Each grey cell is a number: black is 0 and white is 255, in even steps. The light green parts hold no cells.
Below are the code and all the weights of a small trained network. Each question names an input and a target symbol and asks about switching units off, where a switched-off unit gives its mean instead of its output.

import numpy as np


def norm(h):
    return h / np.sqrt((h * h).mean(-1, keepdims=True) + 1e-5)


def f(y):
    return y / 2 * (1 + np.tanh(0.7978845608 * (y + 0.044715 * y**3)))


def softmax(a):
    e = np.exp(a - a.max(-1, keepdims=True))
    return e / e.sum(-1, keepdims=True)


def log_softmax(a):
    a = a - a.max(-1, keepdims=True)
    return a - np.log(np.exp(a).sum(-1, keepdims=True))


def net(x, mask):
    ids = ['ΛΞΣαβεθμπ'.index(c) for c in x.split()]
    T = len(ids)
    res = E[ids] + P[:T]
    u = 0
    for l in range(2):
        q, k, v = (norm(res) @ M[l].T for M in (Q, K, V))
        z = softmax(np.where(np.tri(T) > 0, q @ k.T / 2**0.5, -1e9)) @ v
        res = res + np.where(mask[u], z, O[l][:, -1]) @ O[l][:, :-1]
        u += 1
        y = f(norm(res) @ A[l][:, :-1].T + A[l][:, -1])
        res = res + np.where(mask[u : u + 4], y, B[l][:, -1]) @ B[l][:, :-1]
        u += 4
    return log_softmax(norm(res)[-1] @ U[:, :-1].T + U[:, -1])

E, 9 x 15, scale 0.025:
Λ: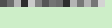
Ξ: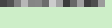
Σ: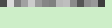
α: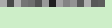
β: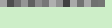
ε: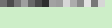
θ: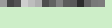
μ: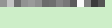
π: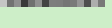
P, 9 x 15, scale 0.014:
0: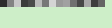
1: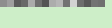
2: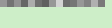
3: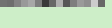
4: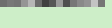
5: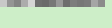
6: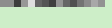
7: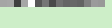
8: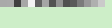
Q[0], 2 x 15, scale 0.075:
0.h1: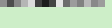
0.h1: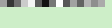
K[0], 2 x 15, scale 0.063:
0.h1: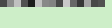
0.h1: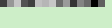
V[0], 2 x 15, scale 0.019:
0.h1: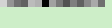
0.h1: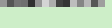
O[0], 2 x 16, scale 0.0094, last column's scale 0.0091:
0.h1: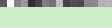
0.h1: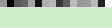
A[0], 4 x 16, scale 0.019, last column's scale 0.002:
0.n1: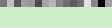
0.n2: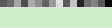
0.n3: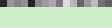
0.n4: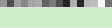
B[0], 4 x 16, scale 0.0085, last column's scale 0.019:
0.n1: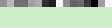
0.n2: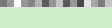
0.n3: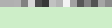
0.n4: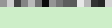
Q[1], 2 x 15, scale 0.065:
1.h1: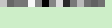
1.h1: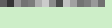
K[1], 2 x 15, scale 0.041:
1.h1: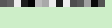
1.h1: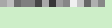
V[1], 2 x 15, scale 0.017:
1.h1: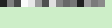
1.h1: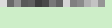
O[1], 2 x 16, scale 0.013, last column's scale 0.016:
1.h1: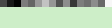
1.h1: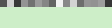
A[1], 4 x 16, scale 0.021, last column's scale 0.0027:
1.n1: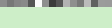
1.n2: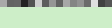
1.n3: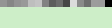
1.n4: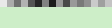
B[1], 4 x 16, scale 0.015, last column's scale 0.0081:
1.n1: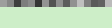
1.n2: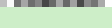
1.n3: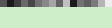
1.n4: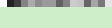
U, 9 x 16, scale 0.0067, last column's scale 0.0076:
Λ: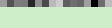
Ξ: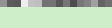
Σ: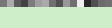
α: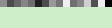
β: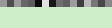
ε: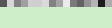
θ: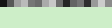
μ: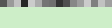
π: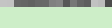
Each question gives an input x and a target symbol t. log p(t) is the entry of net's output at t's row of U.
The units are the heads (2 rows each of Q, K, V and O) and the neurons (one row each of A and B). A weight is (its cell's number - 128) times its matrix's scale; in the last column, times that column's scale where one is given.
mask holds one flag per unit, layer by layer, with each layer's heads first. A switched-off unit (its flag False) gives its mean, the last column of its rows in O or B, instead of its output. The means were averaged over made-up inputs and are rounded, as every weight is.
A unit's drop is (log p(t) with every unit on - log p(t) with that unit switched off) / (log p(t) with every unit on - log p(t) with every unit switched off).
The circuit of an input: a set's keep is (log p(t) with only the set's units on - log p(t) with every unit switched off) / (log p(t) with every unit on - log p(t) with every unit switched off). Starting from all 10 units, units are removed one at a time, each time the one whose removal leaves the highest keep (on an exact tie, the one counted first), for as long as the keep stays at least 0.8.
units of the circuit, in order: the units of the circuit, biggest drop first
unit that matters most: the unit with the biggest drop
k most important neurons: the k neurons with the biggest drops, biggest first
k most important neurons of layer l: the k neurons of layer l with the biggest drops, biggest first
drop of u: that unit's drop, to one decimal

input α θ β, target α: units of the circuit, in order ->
(0.h1; 1.h1; 1.n3)
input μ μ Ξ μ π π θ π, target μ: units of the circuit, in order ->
(1.h1; 1.n3; 0.n1)
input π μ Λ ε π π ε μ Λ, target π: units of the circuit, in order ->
(0.h1)
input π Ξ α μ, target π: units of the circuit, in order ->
(0.h1; 1.n4)
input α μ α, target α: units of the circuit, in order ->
(0.h1; 1.h1; 1.n3)
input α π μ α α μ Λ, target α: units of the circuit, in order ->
(1.n3; 1.h1)
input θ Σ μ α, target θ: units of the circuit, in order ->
(0.h1; 1.h1; 0.n1)
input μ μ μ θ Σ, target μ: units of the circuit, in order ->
(1.h1; 0.n2)
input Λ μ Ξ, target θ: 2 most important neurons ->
(0.n4; 1.n2)
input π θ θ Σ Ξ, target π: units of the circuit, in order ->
(0.h1; 1.h1; 1.n4)
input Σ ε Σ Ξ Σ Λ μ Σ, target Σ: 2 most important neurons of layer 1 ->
(1.n1; 1.n2)
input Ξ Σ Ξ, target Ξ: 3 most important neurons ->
(1.n2; 1.n3; 0.n1)
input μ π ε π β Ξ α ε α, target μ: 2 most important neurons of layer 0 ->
(0.n4; 0.n1)
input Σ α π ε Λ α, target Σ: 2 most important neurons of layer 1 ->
(1.n1; 1.n2)
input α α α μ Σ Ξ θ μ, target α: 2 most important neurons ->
(1.n3; 0.n4)
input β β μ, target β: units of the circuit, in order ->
(0.h1)
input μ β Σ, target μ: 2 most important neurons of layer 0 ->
(0.n2; 0.n4)
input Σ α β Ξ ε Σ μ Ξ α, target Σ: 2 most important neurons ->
(1.n1; 0.n2)
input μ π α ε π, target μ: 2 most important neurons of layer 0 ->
(0.n4; 0.n2)
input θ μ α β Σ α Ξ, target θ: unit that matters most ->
0.h1
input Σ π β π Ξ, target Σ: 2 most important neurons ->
(1.n1; 0.n2)
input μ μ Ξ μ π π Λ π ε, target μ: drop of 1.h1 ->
0.4
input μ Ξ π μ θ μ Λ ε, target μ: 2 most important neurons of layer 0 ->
(0.n4; 0.n1)
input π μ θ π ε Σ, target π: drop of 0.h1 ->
0.7
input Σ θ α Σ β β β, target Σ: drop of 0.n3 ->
0.0
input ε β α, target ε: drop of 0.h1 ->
0.1
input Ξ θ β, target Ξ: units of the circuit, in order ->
(1.h1)
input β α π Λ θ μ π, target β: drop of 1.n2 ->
-0.1
